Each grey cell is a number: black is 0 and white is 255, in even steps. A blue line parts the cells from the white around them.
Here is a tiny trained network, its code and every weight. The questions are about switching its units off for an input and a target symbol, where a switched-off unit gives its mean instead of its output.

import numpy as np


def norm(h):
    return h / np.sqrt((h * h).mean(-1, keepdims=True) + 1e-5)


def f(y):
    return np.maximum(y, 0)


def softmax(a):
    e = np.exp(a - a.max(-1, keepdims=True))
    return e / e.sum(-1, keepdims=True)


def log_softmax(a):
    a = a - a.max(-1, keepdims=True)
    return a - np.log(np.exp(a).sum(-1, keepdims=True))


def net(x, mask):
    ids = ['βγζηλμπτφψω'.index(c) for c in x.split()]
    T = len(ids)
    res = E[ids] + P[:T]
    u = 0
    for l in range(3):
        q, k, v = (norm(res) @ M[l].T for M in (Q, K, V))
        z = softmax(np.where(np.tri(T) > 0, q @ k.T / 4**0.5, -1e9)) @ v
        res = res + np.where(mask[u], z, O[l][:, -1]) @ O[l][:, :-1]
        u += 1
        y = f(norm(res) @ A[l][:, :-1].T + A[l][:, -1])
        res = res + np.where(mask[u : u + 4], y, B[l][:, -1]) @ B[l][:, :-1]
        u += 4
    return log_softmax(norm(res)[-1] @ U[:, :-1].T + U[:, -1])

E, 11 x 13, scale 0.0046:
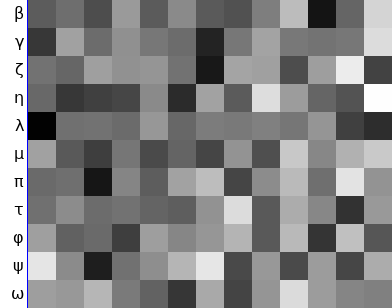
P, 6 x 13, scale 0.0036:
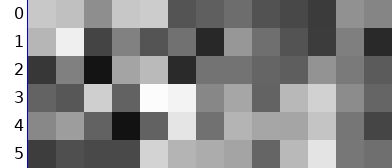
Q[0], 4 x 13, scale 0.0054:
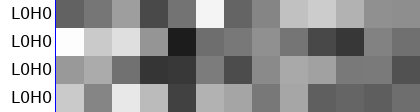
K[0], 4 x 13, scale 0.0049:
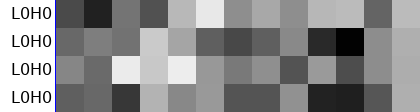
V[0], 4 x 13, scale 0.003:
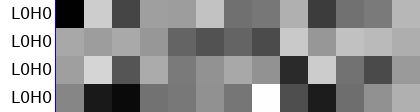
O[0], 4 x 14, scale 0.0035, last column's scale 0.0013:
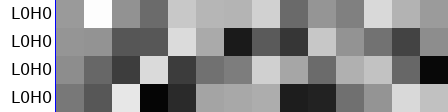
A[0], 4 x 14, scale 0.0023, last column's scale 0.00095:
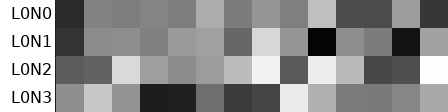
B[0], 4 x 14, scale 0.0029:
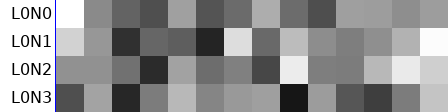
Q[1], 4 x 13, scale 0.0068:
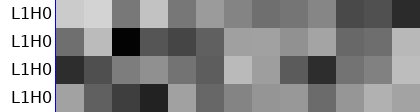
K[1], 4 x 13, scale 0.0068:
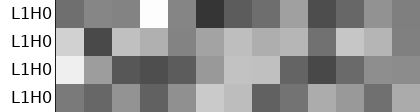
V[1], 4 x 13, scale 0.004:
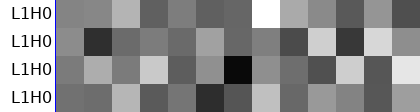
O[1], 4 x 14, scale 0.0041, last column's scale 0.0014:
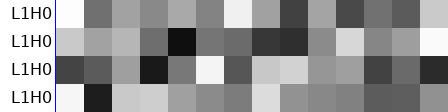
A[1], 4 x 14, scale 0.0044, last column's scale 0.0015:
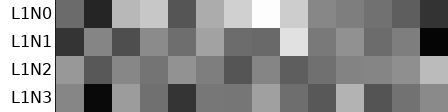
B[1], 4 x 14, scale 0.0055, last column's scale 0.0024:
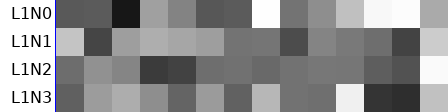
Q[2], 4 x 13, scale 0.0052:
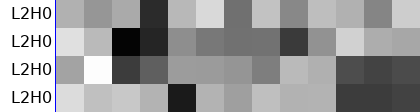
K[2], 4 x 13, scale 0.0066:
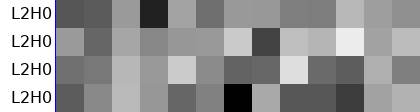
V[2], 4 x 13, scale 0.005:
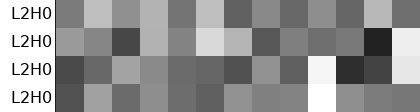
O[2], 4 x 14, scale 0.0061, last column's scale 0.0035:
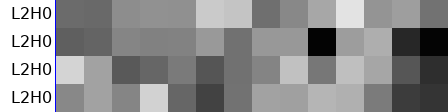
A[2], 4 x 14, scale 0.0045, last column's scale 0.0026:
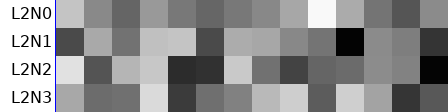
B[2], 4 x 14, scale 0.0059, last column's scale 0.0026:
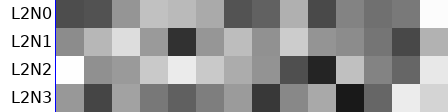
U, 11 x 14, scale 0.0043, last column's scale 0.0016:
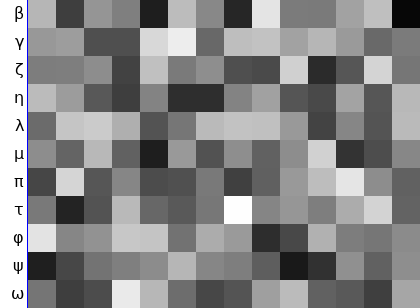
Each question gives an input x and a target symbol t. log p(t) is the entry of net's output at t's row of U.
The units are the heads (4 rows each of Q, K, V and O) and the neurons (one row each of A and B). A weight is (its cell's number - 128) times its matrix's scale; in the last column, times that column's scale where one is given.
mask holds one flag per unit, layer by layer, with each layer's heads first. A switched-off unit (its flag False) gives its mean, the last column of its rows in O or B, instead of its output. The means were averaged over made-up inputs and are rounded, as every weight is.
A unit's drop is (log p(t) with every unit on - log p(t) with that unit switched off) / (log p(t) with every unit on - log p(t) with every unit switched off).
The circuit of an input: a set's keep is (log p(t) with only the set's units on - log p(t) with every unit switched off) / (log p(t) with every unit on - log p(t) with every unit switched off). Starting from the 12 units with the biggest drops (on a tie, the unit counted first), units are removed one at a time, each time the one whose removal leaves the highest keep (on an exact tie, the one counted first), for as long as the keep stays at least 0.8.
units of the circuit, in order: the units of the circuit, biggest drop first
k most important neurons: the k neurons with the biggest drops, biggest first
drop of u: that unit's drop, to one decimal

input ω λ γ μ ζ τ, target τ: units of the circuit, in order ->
[L0H0, L1N0]
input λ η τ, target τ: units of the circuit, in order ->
[L1N0, L1H0, L0H0]
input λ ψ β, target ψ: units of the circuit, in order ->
[L2H0]
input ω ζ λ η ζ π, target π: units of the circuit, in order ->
[L1H0, L2H0, L0N1]
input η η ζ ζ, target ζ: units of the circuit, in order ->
[L2H0, L0N1]
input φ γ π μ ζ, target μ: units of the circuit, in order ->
[L1N3, L0H0]
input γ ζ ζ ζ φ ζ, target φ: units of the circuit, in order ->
[L1H0, L2N2]
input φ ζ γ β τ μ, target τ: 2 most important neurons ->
[L1N0, L2N3]
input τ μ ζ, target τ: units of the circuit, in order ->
[L1H0, L1N0, L0H0]
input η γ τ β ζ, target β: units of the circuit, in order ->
[L2N3, L0H0, L2H0]
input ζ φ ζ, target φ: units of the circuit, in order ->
[L2N2, L1H0]
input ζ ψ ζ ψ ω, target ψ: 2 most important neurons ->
[L0N3, L1N1]
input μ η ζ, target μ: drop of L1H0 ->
0.8
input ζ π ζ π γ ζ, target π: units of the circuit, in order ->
[L1H0]
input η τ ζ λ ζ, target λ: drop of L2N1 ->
0.4
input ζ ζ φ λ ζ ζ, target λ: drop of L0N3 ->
0.0
